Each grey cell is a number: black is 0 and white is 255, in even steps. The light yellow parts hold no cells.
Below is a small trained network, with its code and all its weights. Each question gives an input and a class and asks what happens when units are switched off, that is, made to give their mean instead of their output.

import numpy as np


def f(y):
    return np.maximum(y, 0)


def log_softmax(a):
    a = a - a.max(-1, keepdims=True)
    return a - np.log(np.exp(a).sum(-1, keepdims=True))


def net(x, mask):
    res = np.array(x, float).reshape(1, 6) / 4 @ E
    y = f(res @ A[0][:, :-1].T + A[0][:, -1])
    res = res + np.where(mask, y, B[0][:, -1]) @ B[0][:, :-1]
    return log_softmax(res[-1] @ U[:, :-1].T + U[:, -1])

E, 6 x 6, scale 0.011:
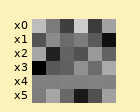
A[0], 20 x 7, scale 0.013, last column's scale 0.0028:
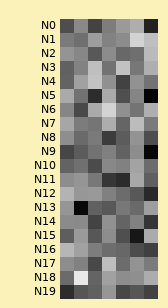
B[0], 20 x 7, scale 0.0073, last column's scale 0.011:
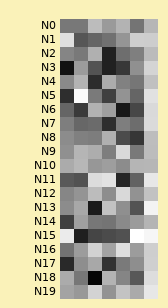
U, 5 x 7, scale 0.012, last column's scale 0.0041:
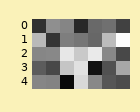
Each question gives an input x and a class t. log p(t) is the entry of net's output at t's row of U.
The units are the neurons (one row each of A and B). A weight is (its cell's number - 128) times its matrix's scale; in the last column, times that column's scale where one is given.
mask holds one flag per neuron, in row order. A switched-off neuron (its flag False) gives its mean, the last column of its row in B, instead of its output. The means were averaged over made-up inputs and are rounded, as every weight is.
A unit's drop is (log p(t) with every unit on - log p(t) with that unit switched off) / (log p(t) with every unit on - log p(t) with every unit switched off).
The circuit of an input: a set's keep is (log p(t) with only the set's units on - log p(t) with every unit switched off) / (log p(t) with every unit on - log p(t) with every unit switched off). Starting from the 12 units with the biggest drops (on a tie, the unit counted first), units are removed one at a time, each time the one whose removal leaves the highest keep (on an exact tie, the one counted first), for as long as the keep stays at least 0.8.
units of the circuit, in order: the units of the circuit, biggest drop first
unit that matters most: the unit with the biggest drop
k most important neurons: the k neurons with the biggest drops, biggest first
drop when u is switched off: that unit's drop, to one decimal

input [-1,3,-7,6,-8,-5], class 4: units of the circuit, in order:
[N18]
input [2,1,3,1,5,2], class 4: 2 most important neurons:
[N6 N13]
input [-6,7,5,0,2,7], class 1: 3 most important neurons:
[N15 N5 N6]
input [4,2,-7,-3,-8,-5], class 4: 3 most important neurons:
[N18 N11 N4]
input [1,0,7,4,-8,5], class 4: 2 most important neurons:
[N13 N6]
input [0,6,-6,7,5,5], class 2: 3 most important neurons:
[N19 N9 N0]
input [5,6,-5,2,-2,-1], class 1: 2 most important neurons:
[N15 N13]
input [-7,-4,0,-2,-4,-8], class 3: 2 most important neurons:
[N6 N5]
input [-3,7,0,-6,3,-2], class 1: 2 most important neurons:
[N15 N19]
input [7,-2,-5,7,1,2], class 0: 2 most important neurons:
[N17 N7]
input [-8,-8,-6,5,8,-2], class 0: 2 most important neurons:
[N3 N15]
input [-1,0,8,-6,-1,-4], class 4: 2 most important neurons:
[N13 N19]
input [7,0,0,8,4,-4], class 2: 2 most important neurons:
[N19 N3]
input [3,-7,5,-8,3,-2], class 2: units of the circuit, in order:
[N15]
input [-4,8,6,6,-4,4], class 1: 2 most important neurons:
[N15 N19]
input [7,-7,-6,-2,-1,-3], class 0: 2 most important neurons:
[N17 N5]
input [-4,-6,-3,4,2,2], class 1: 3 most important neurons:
[N1 N5 N16]
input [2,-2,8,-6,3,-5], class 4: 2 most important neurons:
[N13 N19]
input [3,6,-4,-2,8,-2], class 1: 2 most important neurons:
[N15 N13]
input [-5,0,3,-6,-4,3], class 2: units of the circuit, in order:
[N16]
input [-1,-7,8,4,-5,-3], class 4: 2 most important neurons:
[N13 N15]
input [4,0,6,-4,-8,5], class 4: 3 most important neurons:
[N13 N6 N19]
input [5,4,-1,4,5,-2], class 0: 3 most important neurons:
[N5 N17 N1]
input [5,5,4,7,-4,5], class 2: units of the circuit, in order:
[N19 N9]
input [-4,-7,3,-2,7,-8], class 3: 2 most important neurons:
[N6 N15]
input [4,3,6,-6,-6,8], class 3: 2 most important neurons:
[N11 N8]
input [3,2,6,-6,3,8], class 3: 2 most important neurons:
[N11 N8]
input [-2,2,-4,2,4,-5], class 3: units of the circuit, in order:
[N6]
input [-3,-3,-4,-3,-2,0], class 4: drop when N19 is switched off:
0.2
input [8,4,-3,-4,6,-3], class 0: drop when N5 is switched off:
0.2
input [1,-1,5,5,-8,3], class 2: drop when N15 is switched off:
0.2
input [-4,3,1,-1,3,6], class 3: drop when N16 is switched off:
0.0
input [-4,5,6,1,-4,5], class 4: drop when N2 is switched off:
0.1
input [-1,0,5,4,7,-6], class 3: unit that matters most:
N6
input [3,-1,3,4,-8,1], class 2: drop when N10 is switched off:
0.1
